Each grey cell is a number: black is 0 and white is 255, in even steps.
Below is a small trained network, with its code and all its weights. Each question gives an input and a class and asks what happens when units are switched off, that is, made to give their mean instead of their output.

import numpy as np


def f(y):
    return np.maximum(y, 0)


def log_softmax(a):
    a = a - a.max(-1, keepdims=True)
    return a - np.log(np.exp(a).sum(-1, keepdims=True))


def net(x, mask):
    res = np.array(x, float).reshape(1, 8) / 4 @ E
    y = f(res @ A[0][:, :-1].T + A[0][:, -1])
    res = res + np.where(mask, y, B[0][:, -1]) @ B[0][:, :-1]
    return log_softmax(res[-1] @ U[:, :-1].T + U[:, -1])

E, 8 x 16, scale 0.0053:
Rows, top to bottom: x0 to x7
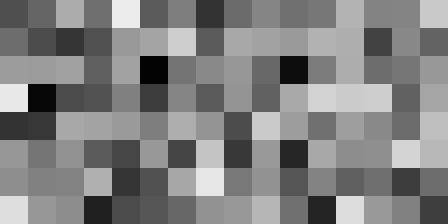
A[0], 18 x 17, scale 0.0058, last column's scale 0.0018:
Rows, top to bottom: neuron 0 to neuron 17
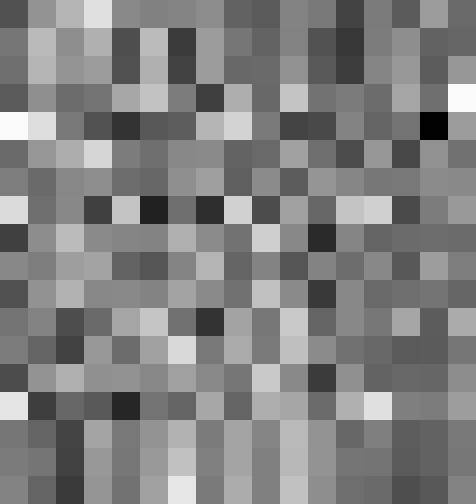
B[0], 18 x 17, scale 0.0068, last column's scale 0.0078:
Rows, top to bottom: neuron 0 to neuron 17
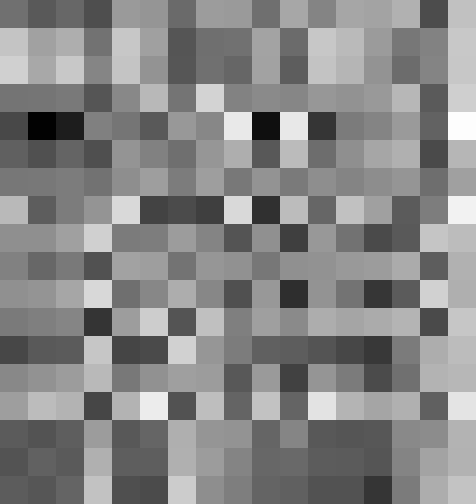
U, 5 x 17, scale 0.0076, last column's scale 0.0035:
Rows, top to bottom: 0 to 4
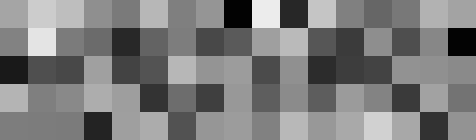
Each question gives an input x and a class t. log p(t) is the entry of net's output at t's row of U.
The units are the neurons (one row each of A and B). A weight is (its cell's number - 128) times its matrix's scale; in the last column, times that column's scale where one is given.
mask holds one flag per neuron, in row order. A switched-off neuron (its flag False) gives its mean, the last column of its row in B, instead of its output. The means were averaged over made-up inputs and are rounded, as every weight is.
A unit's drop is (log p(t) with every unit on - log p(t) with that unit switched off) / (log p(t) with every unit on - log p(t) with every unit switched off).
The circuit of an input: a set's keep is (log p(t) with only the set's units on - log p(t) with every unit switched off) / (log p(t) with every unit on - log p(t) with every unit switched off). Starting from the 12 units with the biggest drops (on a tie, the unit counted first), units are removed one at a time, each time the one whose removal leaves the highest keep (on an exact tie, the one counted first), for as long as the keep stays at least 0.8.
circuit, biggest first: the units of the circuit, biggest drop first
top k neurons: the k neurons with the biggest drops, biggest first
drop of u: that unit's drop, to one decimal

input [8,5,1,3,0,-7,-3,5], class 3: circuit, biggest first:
neuron 7
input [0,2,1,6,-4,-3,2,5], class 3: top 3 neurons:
neuron 7; neuron 3; neuron 0
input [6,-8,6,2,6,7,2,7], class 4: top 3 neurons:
neuron 9; neuron 7; neuron 14
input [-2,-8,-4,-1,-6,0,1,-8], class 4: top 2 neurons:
neuron 5; neuron 0
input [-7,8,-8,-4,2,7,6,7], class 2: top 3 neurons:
neuron 4; neuron 12; neuron 17
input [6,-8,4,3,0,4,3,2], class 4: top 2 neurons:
neuron 9; neuron 14
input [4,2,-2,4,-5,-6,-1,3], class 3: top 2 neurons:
neuron 7; neuron 17
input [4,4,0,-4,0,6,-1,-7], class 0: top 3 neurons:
neuron 4; neuron 7; neuron 5
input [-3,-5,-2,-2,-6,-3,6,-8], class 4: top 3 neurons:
neuron 1; neuron 2; neuron 0
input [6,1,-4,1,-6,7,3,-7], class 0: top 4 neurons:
neuron 4; neuron 7; neuron 5; neuron 11
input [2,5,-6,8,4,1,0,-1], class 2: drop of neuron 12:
0.1
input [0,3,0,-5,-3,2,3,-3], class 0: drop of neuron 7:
0.2
